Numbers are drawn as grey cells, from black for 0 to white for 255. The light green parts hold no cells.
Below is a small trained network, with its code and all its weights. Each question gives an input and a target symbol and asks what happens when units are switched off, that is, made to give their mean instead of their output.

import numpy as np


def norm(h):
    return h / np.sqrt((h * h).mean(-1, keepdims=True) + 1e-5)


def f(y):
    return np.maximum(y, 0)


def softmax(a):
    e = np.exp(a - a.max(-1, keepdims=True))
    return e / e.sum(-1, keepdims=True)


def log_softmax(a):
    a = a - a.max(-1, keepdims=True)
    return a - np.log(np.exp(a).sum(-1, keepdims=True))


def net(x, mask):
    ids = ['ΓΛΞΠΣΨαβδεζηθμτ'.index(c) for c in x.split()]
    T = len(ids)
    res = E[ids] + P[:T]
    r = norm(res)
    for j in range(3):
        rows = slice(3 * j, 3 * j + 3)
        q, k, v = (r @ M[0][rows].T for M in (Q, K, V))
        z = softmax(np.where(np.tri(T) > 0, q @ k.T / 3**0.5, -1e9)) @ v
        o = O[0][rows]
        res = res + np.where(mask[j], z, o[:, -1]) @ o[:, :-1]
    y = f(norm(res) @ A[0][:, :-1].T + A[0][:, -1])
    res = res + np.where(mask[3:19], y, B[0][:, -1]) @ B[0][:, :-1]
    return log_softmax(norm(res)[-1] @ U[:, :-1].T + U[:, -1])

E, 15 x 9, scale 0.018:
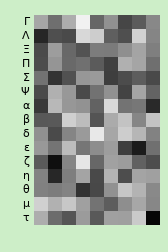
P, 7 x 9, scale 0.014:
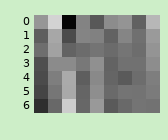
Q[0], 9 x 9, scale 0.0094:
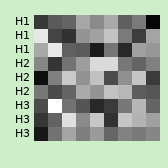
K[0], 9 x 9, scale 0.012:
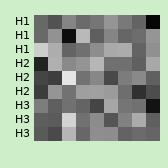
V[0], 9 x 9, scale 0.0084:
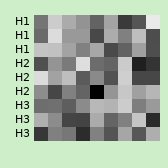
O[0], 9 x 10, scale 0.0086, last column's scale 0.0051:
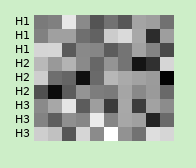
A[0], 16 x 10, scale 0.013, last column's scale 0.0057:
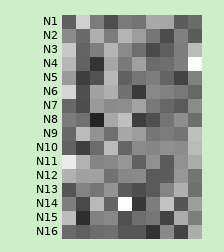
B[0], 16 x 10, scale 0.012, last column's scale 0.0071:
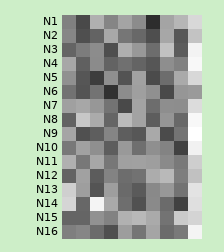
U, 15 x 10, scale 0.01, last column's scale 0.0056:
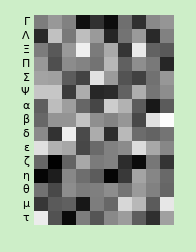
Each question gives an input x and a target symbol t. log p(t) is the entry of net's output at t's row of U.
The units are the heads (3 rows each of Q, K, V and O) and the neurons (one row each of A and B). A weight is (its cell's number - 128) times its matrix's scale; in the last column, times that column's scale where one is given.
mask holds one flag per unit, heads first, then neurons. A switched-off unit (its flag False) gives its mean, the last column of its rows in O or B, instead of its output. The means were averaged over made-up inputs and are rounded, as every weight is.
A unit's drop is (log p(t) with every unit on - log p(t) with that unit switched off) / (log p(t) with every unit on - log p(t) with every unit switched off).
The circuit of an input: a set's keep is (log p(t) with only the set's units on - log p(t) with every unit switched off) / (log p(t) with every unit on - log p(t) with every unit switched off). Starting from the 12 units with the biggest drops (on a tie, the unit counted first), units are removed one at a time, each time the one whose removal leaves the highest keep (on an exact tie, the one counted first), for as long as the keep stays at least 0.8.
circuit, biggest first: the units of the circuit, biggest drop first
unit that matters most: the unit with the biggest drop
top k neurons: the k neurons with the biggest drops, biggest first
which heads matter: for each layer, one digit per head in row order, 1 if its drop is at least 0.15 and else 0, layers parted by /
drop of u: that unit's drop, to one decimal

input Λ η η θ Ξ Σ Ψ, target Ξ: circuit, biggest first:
[H3]
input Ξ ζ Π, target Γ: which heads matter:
011
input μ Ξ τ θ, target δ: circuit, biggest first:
[H3; N14]
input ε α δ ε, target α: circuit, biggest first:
[N12; N1]
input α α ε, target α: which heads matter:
100
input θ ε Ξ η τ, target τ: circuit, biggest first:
[H1; N5]
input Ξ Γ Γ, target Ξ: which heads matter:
110
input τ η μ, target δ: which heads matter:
001
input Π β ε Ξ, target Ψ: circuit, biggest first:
[N13; H3]
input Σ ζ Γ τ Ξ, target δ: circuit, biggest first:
[H3; N14]
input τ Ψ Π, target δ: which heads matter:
001
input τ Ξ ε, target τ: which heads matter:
100
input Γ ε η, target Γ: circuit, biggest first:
[H3; N16]
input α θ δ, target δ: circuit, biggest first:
[H3]
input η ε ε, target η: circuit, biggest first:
[H2; H3]
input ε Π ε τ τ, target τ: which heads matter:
100
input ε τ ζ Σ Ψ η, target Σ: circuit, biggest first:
[H1; N10; N14]
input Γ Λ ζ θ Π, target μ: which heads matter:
010
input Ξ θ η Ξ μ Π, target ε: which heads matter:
000
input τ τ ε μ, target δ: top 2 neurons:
[N14; N6]
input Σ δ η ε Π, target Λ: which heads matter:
010
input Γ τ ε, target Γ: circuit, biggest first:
[H3]
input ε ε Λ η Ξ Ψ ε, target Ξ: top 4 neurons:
[N2; N3; N10; N4]
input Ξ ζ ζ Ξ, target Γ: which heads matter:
001
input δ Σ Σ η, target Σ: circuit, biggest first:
[H1; N8]
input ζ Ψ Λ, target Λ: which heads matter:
010
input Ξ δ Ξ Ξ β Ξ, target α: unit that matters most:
N10
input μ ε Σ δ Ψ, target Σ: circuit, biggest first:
[H1; N16]
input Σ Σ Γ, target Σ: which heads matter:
100
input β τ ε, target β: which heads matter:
001
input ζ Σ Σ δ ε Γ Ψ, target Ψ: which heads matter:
101
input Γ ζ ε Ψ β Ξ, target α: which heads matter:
101
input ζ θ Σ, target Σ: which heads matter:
000
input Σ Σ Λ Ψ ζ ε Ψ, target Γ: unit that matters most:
N16
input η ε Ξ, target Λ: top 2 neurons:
[N10; N8]
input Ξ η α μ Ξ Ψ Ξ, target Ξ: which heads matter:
101
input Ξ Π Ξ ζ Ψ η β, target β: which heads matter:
001
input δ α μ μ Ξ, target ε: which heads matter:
100
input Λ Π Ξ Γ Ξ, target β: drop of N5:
0.1
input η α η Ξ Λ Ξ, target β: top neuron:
[N3]
